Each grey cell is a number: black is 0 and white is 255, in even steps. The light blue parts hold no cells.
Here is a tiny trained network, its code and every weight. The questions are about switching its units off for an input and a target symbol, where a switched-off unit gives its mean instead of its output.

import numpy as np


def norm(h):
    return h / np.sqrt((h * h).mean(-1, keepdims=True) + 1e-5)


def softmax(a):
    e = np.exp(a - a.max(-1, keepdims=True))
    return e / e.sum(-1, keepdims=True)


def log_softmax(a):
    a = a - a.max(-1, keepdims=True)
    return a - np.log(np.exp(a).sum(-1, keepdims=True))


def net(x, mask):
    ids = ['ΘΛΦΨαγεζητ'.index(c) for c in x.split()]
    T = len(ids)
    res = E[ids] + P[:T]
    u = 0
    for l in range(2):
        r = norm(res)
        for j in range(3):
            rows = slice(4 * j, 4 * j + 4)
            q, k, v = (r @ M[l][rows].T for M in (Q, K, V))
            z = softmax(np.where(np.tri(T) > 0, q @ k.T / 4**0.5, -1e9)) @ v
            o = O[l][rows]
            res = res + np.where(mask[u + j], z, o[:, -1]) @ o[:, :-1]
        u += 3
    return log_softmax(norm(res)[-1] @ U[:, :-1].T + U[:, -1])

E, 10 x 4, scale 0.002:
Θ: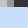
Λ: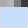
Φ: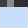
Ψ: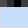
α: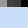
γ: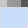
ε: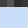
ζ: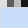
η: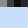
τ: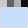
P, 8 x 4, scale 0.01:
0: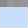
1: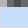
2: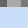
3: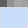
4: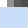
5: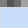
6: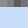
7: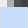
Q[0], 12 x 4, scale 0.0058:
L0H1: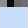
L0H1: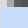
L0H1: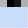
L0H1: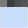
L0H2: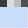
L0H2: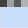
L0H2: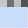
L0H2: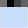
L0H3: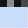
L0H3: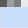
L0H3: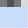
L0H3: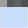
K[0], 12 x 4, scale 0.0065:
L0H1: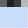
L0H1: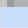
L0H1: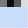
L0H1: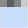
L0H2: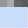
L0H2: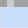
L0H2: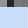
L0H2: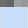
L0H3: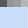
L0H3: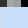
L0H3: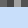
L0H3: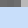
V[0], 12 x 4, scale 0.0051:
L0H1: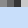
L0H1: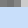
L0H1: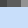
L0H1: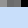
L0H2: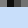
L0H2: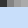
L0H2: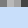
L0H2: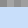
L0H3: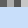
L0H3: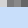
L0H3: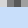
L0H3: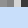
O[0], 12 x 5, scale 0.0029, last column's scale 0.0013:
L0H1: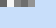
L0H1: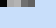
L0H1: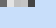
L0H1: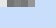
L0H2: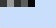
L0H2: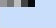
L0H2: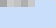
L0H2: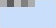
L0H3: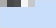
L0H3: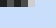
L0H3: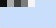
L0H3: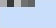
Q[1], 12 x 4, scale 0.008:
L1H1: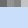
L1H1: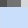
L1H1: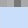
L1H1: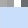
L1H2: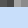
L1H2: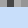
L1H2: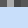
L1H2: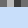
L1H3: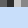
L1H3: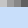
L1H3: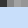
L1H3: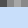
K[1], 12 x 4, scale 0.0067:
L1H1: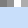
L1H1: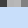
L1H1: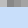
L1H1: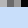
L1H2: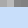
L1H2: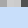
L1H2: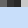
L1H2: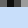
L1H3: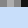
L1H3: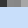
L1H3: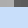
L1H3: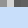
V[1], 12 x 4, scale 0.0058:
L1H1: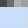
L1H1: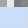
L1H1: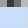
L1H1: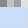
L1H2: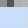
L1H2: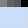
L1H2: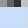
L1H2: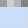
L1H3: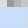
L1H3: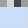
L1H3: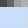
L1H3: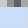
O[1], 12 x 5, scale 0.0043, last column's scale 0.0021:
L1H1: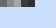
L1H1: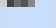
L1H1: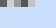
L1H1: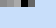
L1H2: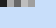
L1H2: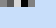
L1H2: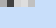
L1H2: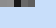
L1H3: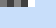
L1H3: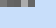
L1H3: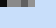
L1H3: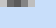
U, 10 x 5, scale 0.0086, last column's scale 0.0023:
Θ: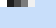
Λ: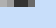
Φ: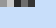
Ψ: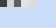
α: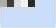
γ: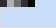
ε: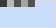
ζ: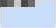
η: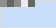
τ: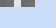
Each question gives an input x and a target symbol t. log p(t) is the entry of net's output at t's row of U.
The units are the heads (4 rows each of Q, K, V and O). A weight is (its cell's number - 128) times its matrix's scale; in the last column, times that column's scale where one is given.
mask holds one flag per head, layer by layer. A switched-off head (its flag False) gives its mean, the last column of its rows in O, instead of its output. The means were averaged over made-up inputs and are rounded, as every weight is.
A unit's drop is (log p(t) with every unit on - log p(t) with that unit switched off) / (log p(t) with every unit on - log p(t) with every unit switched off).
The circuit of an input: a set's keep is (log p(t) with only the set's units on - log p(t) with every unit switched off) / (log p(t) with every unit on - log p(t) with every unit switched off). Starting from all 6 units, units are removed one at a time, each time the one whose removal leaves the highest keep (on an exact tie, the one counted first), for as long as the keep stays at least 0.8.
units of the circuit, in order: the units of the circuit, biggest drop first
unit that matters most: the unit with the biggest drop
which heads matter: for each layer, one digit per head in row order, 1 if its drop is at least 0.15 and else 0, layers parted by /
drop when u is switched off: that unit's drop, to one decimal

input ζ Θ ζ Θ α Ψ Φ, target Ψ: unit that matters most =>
L0H1
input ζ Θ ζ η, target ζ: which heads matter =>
101 / 010
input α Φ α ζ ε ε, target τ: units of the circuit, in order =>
(L0H1; L1H2; L0H3)
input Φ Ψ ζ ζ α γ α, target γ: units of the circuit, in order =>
(L0H1; L1H3)
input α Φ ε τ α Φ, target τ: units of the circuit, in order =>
(L0H1; L0H3; L1H2)
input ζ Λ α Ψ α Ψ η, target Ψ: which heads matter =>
100 / 010
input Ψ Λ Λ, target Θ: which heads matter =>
100 / 100
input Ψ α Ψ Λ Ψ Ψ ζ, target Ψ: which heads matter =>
110 / 011
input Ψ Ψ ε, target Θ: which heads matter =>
101 / 110
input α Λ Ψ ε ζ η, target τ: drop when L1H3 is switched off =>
0.1
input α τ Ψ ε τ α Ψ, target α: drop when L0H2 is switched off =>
0.2
